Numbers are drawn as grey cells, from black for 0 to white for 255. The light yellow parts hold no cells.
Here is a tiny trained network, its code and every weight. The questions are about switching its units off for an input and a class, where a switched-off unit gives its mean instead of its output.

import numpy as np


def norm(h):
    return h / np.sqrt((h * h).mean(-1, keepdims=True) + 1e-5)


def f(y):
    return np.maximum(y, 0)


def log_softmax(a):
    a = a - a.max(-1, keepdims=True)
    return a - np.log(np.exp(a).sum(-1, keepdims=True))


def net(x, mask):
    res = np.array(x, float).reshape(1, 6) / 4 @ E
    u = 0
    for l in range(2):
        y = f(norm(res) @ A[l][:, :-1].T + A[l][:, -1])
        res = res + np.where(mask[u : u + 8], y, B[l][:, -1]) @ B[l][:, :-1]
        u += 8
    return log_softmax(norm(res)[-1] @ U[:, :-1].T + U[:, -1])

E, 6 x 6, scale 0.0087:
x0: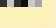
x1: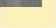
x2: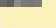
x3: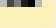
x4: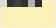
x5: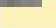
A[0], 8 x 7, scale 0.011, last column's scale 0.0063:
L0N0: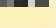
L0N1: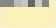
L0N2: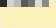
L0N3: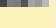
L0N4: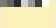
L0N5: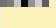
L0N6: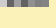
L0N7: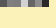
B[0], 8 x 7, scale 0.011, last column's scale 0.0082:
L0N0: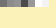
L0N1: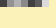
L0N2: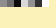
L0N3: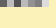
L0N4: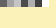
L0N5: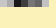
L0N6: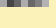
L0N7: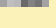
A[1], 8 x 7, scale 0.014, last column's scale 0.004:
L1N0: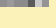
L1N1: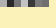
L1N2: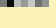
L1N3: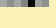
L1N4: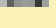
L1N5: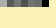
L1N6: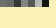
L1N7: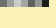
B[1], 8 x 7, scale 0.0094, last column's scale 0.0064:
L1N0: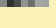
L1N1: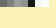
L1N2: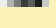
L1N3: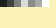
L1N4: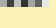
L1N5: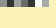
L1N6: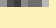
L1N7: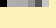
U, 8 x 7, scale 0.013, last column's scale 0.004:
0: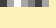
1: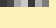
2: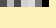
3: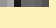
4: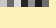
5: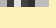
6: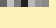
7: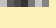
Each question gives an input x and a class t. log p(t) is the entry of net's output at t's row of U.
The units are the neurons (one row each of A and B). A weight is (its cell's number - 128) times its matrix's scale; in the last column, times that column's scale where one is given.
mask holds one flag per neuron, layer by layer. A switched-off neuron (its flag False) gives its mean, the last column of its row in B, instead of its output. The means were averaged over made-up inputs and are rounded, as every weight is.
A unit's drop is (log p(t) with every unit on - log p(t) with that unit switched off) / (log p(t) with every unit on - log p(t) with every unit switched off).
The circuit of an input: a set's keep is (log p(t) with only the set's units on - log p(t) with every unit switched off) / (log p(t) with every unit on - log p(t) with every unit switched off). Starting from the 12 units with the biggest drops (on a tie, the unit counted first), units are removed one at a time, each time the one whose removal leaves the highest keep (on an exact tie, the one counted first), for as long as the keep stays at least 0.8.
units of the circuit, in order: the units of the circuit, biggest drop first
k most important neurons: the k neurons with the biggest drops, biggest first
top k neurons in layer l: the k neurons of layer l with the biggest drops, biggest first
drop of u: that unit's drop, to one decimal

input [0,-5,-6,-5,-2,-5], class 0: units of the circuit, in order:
[L0N5, L0N4]
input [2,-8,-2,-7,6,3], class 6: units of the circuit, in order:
[L0N0, L0N2]
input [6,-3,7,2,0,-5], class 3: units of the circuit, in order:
[L0N2]
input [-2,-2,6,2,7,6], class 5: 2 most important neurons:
[L1N5, L0N6]
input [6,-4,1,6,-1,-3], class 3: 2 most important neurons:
[L0N2, L0N3]
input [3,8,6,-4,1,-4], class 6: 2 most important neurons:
[L0N0, L1N3]
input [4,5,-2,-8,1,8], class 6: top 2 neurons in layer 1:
[L1N3, L1N7]
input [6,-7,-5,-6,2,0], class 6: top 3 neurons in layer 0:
[L0N0, L0N2, L0N4]
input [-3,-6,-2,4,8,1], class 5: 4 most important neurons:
[L1N1, L1N5, L0N6, L0N2]
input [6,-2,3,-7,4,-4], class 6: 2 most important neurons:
[L0N0, L0N2]
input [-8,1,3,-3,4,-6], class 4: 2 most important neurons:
[L0N4, L1N2]
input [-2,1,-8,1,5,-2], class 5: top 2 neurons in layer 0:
[L0N6, L0N3]
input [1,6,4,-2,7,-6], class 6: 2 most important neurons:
[L0N0, L1N4]
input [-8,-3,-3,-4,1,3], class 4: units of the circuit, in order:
[L1N4]
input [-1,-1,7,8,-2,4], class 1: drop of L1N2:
0.1
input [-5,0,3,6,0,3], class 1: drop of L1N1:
-0.1
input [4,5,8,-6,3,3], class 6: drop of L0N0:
0.3
